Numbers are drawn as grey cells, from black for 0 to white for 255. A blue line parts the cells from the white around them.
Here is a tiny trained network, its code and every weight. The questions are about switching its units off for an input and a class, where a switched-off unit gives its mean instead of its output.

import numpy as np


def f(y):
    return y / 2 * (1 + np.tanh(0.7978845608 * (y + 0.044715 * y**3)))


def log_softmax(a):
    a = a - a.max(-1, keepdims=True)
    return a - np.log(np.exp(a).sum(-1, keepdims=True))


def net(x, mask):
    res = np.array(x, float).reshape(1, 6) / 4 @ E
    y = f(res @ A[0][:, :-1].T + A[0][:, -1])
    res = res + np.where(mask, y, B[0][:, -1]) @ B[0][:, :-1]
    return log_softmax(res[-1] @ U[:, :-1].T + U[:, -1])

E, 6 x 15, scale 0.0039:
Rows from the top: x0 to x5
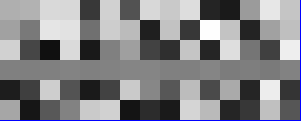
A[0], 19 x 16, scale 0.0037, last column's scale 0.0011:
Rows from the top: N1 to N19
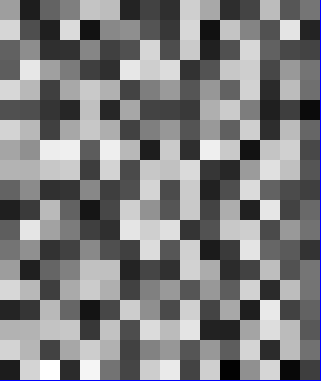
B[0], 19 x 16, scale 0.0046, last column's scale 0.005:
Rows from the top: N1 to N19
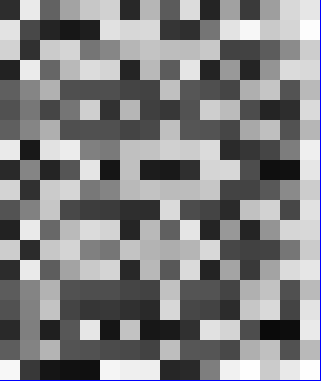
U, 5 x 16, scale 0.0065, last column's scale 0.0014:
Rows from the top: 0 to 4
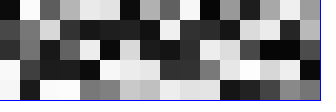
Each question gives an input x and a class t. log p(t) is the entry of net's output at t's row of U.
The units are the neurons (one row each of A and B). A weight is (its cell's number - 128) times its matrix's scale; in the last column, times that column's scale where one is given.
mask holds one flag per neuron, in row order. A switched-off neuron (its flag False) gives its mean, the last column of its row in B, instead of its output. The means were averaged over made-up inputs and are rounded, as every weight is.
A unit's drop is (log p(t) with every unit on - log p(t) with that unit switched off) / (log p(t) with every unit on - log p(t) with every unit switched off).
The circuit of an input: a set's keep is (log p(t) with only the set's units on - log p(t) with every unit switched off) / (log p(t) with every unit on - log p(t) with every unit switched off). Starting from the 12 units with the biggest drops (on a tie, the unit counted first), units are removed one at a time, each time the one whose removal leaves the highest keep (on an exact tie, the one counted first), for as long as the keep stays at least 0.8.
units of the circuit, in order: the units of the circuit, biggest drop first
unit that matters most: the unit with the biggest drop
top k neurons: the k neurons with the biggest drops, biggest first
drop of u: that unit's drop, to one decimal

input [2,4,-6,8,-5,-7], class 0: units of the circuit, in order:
N4
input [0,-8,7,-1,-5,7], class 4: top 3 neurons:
N13, N10, N3
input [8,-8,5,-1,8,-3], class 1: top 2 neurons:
N16, N11
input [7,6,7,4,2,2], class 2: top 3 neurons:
N9, N17, N19
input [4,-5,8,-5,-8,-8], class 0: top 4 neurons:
N4, N12, N19, N16
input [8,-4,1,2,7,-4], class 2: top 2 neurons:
N17, N9
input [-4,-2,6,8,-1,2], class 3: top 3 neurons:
N2, N17, N9
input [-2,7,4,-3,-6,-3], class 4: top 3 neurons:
N8, N16, N11
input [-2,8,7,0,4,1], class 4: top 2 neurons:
N8, N19
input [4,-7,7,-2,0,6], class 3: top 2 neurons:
N2, N8
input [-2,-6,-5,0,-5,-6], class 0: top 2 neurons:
N4, N12
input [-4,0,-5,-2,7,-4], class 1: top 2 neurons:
N11, N16
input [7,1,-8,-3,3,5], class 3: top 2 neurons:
N19, N6
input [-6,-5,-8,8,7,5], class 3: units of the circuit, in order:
N19
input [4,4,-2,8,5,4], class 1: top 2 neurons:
N16, N11
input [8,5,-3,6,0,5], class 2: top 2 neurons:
N9, N17
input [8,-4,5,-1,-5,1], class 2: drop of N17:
0.3
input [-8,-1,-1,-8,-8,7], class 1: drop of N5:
0.3
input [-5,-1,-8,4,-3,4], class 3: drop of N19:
0.9
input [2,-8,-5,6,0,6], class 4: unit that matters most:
N13
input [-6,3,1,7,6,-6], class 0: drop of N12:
0.6
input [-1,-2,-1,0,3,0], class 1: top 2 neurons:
N8, N2
